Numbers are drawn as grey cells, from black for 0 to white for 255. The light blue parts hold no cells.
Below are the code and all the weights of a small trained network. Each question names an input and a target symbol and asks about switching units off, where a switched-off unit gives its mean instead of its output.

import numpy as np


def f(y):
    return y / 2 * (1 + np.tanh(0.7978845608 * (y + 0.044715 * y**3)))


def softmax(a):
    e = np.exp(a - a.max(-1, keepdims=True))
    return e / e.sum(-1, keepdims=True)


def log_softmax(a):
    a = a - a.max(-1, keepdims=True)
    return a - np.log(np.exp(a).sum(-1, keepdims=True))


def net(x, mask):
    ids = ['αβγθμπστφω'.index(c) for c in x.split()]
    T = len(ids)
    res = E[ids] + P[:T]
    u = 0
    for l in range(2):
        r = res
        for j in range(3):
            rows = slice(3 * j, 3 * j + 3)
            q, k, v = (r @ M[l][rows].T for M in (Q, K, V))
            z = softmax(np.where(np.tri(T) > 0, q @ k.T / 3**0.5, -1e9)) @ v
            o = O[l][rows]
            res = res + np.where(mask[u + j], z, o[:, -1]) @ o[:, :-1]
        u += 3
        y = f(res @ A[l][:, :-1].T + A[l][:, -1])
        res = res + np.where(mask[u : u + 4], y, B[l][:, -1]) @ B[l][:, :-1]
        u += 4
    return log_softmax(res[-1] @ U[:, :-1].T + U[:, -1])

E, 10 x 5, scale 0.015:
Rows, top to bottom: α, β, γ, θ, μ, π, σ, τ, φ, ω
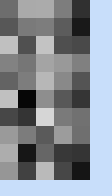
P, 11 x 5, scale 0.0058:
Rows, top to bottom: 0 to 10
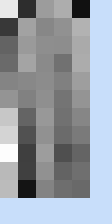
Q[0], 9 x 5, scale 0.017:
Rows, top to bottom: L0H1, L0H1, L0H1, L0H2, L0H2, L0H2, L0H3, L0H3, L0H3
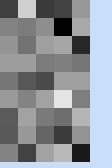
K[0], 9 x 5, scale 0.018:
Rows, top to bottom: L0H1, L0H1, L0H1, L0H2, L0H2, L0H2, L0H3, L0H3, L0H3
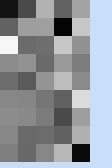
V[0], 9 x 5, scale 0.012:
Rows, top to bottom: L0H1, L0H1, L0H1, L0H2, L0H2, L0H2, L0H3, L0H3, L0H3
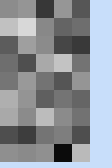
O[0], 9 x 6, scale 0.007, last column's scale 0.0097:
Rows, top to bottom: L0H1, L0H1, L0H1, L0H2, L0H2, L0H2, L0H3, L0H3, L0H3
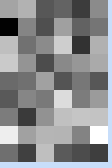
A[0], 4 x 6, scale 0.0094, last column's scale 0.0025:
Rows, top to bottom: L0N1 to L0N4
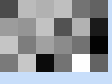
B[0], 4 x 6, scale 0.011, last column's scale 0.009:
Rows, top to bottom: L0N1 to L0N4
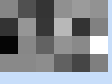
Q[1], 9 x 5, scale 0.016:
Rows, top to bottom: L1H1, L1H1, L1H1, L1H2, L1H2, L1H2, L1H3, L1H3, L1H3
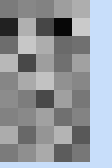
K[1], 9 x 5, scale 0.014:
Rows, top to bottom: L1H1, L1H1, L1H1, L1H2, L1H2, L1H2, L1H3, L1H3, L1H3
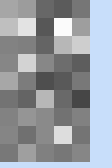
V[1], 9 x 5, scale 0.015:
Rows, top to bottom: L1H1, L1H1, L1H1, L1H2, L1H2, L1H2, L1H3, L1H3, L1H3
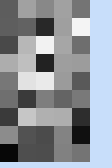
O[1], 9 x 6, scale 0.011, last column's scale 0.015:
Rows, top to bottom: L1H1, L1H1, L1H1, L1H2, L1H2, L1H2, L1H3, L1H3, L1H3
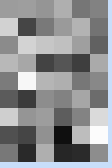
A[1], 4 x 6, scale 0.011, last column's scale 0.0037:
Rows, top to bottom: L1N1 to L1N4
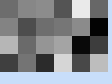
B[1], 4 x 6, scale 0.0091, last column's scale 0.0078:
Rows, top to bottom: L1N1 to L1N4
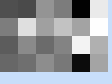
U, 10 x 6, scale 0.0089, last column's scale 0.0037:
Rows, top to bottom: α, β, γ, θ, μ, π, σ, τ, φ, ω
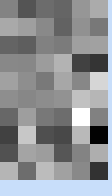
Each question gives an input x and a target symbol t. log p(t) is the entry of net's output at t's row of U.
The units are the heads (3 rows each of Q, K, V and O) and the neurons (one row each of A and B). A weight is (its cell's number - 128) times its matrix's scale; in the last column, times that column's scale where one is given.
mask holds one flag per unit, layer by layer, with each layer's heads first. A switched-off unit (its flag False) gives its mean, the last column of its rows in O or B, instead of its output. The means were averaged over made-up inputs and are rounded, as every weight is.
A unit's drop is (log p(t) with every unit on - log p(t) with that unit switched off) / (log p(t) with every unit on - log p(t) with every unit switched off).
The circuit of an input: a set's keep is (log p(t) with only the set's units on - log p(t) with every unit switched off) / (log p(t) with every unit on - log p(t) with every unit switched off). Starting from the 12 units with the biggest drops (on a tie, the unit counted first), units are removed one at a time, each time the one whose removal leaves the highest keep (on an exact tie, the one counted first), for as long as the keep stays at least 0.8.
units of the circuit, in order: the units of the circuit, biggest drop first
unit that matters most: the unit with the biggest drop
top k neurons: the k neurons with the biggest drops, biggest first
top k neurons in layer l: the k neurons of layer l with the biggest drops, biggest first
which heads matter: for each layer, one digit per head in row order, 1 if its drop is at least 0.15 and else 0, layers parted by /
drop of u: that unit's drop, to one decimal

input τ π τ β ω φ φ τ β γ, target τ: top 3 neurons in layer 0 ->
[L0N3 L0N1 L0N4]
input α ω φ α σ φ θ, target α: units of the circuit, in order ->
[L1H1 L0H3]
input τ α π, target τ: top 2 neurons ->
[L0N3 L0N4]
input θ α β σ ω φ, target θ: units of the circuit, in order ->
[L1H3 L0H1]
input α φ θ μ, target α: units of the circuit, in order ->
[L1H1 L1H2]
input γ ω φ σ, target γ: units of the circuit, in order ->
[L1H2 L0H3]
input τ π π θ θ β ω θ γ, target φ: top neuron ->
[L1N4]
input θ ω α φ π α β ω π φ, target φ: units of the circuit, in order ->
[L1H1 L1H2]
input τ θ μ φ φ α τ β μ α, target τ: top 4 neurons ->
[L0N3 L0N4 L1N1 L0N1]
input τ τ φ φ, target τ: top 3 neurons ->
[L0N3 L0N4 L1N2]
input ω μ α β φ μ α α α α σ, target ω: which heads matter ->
111 / 100
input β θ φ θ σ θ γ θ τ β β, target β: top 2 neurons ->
[L0N3 L1N2]
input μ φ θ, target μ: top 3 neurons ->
[L1N2 L0N2 L1N4]
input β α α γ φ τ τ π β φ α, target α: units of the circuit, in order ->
[L1H1]
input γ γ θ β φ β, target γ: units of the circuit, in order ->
[L0H3 L1H2]
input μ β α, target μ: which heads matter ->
001 / 001
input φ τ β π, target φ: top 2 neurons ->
[L0N1 L1N1]
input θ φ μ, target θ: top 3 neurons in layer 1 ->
[L1N4 L1N2 L1N3]
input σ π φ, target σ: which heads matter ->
101 / 101
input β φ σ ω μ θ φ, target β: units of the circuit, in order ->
[L0H3 L0H1 L1H2]
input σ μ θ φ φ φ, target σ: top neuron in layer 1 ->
[L1N3]
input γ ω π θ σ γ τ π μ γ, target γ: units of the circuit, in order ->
[L0H3 L1H2 L0N3]
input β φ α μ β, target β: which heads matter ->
101 / 011
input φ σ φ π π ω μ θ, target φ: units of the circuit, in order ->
[L0H3 L1H1]
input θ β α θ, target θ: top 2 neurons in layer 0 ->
[L0N3 L0N2]
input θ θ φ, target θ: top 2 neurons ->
[L1N4 L0N3]
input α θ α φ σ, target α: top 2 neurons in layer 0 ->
[L0N1 L0N3]
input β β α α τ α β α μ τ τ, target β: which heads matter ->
101 / 011
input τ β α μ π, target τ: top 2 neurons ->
[L0N3 L1N1]
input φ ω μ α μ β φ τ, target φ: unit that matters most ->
L0H3
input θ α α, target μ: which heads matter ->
000 / 101
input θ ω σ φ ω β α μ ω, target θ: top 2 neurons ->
[L0N3 L1N4]
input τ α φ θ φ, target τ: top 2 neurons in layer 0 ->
[L0N3 L0N4]
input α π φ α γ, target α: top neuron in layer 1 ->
[L1N1]
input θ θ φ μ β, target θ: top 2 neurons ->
[L0N3 L1N4]
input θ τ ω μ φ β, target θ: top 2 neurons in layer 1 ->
[L1N4 L1N3]
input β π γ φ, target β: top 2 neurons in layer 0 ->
[L0N3 L0N2]
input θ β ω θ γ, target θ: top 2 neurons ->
[L0N3 L1N4]
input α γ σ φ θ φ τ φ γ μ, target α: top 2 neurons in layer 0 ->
[L0N3 L0N1]
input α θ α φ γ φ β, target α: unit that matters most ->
L0H1
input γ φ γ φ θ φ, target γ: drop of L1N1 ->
0.1
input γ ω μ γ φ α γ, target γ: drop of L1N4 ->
0.0
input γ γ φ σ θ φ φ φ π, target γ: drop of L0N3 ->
0.1
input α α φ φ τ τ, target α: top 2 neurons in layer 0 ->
[L0N1 L0N3]
